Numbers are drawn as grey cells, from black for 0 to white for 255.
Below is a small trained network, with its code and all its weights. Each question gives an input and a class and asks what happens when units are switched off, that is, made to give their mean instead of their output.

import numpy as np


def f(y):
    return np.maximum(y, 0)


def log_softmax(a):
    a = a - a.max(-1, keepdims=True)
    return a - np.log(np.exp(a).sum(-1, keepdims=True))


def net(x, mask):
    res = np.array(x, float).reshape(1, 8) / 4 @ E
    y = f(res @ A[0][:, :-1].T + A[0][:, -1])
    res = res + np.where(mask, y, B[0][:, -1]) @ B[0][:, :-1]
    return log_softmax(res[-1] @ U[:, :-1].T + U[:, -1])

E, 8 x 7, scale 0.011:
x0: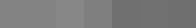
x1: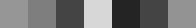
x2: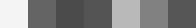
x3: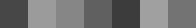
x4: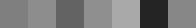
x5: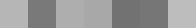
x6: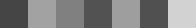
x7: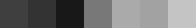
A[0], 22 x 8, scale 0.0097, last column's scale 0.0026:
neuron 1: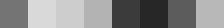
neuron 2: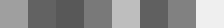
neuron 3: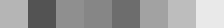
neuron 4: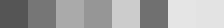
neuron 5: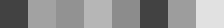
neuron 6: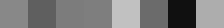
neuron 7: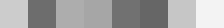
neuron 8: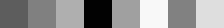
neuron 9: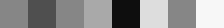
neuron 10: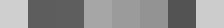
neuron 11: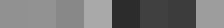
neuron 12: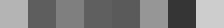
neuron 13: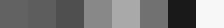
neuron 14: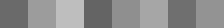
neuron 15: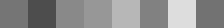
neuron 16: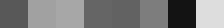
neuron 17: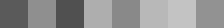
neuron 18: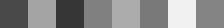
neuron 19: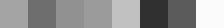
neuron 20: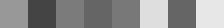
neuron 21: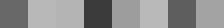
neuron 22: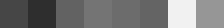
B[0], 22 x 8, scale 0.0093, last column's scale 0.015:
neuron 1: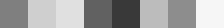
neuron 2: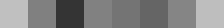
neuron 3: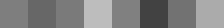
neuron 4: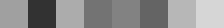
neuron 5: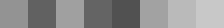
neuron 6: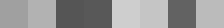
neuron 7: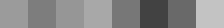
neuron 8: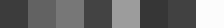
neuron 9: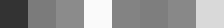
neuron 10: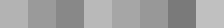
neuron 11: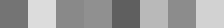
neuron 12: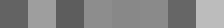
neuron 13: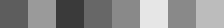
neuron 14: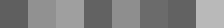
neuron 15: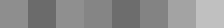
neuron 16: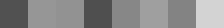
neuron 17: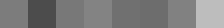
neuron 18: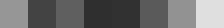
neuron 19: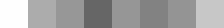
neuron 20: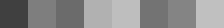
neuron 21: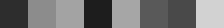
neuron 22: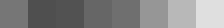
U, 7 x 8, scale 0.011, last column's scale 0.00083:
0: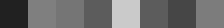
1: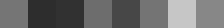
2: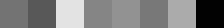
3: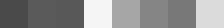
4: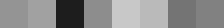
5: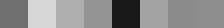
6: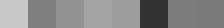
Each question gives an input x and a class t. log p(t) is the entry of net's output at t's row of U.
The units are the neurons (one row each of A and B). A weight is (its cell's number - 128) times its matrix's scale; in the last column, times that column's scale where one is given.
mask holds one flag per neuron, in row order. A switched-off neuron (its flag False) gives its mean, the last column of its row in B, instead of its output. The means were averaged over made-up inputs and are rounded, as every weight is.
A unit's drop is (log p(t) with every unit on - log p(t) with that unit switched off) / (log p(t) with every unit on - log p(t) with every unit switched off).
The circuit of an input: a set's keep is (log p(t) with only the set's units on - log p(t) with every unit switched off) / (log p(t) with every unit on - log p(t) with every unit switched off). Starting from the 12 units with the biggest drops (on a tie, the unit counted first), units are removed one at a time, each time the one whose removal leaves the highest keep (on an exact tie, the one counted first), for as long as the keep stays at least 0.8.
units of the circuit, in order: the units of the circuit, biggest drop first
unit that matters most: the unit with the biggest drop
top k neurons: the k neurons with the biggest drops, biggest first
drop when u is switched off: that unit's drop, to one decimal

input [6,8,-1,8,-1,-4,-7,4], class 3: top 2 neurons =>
[neuron 9; neuron 1]
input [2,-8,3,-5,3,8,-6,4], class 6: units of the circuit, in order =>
[neuron 3; neuron 19]
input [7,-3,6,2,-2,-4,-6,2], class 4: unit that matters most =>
neuron 6
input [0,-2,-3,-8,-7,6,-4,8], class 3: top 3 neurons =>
[neuron 9; neuron 20; neuron 3]
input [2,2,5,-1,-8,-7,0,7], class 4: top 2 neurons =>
[neuron 13; neuron 21]
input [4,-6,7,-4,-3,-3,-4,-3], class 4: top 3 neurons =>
[neuron 6; neuron 10; neuron 13]
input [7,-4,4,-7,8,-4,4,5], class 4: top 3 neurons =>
[neuron 6; neuron 19; neuron 13]
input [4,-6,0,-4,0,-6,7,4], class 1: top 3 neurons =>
[neuron 18; neuron 4; neuron 22]
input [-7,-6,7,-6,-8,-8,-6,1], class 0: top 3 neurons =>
[neuron 8; neuron 21; neuron 20]
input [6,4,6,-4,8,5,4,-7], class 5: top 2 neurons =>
[neuron 1; neuron 11]
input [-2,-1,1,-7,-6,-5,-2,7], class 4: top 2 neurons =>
[neuron 13; neuron 6]
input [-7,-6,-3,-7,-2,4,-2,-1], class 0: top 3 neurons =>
[neuron 1; neuron 8; neuron 5]
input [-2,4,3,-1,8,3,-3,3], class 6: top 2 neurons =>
[neuron 19; neuron 7]
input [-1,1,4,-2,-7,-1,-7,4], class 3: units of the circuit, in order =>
[neuron 9]
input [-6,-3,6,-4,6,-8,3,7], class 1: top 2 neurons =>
[neuron 18; neuron 4]
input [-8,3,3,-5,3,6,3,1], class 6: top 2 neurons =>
[neuron 7; neuron 19]
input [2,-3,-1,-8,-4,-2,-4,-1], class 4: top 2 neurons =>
[neuron 6; neuron 10]
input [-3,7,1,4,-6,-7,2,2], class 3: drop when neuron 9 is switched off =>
0.5
